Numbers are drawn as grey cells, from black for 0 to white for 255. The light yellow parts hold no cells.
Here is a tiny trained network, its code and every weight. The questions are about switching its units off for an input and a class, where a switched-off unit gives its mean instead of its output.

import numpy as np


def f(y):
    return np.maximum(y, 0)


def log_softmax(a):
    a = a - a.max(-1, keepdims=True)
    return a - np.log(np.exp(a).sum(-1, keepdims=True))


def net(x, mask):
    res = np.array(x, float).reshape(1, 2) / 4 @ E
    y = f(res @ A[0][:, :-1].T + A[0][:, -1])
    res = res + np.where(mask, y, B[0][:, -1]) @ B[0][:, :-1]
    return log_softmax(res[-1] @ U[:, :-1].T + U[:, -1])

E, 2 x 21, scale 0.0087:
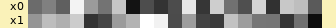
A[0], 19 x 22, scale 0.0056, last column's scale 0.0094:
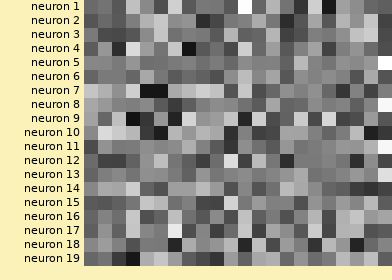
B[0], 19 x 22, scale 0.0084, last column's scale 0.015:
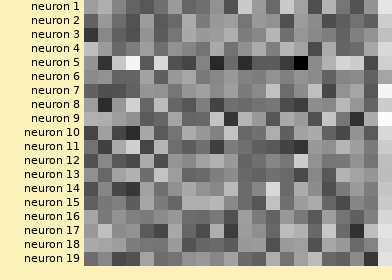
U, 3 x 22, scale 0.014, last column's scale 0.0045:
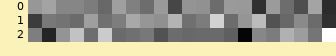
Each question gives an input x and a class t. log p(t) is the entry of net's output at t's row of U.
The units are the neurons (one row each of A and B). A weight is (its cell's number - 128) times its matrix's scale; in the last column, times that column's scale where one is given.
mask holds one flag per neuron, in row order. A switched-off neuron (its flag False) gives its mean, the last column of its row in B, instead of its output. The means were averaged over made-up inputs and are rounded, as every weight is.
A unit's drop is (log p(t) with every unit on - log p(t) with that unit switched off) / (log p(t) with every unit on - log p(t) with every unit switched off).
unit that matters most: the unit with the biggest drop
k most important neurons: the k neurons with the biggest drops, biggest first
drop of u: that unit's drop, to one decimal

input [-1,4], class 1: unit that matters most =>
neuron 10
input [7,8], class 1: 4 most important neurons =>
(neuron 7; neuron 10; neuron 14; neuron 9)
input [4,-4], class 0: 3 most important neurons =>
(neuron 7; neuron 17; neuron 10)
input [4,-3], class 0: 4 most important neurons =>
(neuron 17; neuron 1; neuron 4; neuron 7)
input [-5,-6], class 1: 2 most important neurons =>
(neuron 19; neuron 17)
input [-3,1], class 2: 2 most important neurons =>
(neuron 17; neuron 1)
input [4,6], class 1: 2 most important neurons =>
(neuron 7; neuron 10)
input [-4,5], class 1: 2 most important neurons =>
(neuron 7; neuron 17)
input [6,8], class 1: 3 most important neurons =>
(neuron 7; neuron 10; neuron 14)
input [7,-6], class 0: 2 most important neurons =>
(neuron 17; neuron 1)
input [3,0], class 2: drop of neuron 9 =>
0.6
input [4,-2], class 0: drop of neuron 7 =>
0.2
